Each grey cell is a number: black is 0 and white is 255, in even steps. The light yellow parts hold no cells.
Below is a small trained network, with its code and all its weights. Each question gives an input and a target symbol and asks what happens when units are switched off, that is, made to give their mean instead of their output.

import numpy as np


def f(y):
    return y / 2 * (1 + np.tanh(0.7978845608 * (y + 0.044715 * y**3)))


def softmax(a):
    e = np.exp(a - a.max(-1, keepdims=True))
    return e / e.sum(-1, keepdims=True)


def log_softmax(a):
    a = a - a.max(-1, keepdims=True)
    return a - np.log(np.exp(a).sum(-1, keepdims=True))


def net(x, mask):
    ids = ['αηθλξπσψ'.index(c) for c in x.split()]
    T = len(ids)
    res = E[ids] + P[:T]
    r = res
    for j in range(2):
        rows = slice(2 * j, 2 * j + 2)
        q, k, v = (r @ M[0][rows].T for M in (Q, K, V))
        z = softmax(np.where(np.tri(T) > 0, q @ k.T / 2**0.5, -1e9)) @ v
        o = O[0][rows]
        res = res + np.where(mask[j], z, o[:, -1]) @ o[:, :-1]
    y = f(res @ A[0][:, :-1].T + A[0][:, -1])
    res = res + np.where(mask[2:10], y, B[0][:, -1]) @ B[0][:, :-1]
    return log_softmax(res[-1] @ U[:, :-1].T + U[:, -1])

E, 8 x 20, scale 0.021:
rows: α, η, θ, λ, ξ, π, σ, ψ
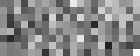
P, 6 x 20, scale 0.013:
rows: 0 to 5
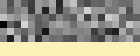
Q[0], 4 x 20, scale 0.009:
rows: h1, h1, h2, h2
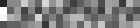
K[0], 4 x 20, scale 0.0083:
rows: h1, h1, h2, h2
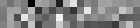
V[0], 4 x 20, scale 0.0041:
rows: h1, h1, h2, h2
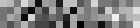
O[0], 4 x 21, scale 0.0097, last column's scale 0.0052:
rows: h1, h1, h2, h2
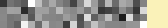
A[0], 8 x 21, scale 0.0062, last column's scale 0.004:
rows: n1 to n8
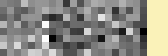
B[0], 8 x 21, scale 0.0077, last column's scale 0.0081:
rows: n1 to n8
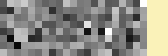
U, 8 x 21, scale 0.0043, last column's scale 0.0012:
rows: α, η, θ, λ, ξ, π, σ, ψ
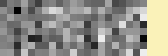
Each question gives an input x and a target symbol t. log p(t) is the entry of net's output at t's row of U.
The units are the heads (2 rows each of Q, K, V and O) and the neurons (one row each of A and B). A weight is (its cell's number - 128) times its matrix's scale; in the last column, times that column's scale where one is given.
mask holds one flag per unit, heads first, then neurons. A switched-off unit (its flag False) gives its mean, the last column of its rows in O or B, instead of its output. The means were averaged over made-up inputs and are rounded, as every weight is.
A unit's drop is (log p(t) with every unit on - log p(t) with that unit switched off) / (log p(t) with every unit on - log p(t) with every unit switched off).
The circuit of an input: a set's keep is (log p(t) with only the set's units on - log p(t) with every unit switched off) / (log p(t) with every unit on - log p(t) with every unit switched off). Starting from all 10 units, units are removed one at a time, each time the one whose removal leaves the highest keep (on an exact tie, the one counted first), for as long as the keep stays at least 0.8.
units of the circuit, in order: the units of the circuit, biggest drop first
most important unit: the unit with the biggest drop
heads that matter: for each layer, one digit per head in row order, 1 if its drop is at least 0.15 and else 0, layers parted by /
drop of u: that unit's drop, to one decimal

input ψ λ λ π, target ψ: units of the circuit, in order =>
[h2; n1]
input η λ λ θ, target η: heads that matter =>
11
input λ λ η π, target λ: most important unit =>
h2
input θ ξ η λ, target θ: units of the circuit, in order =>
[h1; h2]
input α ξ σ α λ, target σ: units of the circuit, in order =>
[h1; n3]
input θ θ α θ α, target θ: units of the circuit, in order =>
[h1; h2]
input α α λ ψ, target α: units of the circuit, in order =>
[h2; n5]
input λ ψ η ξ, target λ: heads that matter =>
01
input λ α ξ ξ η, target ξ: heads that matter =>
10
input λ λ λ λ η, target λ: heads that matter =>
01
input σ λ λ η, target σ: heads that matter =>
11
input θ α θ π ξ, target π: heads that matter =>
10
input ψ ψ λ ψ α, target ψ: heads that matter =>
01
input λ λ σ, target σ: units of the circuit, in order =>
[h1]
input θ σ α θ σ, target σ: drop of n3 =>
0.2
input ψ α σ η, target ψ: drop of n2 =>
0.0
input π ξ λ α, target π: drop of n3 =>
0.0
